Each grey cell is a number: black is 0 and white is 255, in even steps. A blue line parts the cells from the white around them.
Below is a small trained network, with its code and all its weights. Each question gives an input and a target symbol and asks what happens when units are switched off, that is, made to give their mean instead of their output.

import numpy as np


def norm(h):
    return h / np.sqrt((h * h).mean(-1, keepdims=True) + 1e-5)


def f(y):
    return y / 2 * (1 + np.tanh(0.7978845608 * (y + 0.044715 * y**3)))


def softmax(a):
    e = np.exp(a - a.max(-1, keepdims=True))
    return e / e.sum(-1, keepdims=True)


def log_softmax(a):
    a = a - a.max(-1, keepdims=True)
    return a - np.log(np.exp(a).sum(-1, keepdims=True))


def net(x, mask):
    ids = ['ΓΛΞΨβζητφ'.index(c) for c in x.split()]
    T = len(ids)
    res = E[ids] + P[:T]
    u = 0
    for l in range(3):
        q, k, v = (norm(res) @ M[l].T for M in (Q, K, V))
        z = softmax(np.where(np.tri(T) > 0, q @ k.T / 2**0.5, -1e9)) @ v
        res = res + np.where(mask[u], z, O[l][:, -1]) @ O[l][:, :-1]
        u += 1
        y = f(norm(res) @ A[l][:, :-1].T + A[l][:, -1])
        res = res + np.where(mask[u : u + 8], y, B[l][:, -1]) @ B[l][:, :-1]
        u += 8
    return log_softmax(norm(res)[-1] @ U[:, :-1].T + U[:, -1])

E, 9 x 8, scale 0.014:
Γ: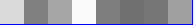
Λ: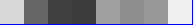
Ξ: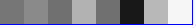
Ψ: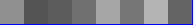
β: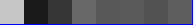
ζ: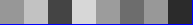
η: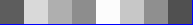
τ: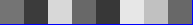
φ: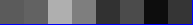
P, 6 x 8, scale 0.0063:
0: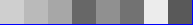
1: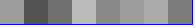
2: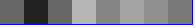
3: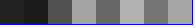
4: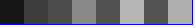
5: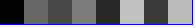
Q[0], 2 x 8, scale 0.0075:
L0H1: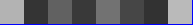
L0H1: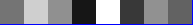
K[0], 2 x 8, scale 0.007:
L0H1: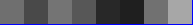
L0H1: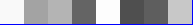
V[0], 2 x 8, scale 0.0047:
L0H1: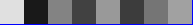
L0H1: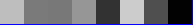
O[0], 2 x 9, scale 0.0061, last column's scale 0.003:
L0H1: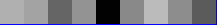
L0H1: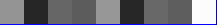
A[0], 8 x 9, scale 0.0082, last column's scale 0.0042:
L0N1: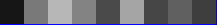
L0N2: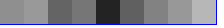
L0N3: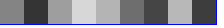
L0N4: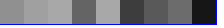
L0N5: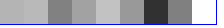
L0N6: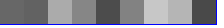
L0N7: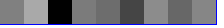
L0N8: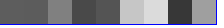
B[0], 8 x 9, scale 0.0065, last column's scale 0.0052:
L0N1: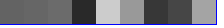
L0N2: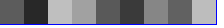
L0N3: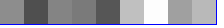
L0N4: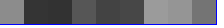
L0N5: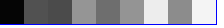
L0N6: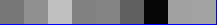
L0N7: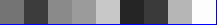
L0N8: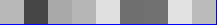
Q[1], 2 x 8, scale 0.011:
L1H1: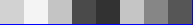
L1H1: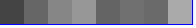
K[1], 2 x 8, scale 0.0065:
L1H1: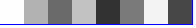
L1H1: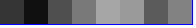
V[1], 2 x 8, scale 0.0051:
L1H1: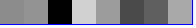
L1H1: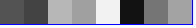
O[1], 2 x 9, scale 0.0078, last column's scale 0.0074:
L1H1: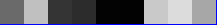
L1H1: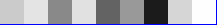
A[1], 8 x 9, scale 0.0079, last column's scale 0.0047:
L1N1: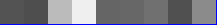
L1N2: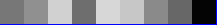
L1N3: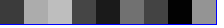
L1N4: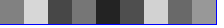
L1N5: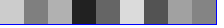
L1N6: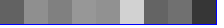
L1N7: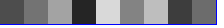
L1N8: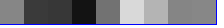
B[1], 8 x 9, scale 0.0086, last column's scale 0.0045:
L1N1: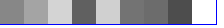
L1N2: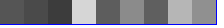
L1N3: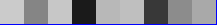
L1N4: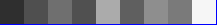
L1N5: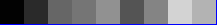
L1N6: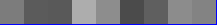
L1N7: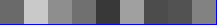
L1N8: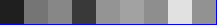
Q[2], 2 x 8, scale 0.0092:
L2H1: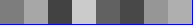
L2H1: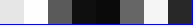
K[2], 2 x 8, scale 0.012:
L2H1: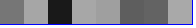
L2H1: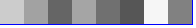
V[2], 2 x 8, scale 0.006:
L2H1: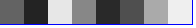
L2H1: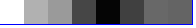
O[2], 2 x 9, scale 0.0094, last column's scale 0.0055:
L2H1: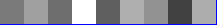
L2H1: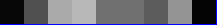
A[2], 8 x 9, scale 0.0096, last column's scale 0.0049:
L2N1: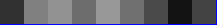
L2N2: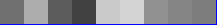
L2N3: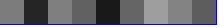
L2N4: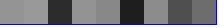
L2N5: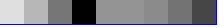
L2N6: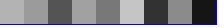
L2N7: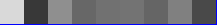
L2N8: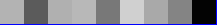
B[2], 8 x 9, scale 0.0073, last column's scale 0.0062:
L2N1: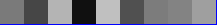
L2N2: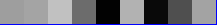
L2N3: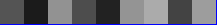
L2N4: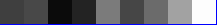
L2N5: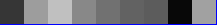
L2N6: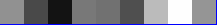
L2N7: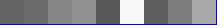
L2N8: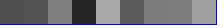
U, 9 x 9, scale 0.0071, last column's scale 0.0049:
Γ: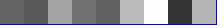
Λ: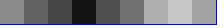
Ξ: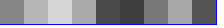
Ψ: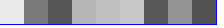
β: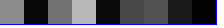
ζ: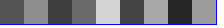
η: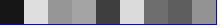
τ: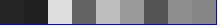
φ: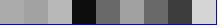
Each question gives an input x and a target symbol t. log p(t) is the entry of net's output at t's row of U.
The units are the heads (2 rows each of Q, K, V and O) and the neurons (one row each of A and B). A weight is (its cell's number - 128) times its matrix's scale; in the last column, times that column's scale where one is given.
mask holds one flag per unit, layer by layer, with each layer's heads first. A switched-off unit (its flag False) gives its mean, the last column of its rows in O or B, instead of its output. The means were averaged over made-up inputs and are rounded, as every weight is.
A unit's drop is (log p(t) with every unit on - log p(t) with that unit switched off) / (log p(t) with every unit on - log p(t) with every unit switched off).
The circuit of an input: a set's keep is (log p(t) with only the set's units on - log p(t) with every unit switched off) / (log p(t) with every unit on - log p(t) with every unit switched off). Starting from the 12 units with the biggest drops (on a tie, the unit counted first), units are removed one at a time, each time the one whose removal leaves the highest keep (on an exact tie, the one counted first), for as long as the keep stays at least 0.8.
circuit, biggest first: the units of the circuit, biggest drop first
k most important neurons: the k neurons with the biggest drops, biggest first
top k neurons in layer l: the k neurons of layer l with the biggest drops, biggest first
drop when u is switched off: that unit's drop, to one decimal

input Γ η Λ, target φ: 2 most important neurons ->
L2N5; L1N2
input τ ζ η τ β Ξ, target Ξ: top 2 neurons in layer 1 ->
L1N1; L1N3
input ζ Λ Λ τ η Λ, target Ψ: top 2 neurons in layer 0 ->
L0N1; L0N6
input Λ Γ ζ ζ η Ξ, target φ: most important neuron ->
L0N1
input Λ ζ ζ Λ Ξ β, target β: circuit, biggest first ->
L0N2; L2H1
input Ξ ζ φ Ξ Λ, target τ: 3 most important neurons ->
L0N1; L1N5; L2N4
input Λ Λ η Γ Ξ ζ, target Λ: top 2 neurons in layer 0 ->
L0N7; L0N2
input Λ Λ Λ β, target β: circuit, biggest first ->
L0H1; L2H1
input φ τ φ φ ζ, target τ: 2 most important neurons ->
L0N1; L0N8
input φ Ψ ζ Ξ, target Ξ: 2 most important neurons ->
L0N6; L0N1
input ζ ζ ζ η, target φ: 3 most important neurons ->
L2N2; L0N5; L1N5
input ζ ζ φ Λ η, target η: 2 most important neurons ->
L1N7; L2N2
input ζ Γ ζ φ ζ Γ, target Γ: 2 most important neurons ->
L0N3; L0N7
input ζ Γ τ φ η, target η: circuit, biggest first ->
L2N2
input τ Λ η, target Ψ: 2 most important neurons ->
L1N2; L0N6
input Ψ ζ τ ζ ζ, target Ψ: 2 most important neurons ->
L0N1; L0N6
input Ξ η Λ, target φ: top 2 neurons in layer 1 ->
L1N2; L1N7
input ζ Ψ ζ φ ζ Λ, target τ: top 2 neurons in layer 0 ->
L0N1; L0N5
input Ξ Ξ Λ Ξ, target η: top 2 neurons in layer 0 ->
L0N6; L0N8
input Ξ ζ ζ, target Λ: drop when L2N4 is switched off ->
0.2
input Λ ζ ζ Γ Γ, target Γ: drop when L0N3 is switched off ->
0.7
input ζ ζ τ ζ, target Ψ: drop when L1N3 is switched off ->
-0.1
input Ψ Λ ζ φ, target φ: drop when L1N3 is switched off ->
0.2
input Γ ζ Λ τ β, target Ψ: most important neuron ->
L0N8
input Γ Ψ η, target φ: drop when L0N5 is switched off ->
0.4
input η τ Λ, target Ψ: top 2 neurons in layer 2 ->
L2N4; L2N3
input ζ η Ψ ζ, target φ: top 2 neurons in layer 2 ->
L2N2; L2N5
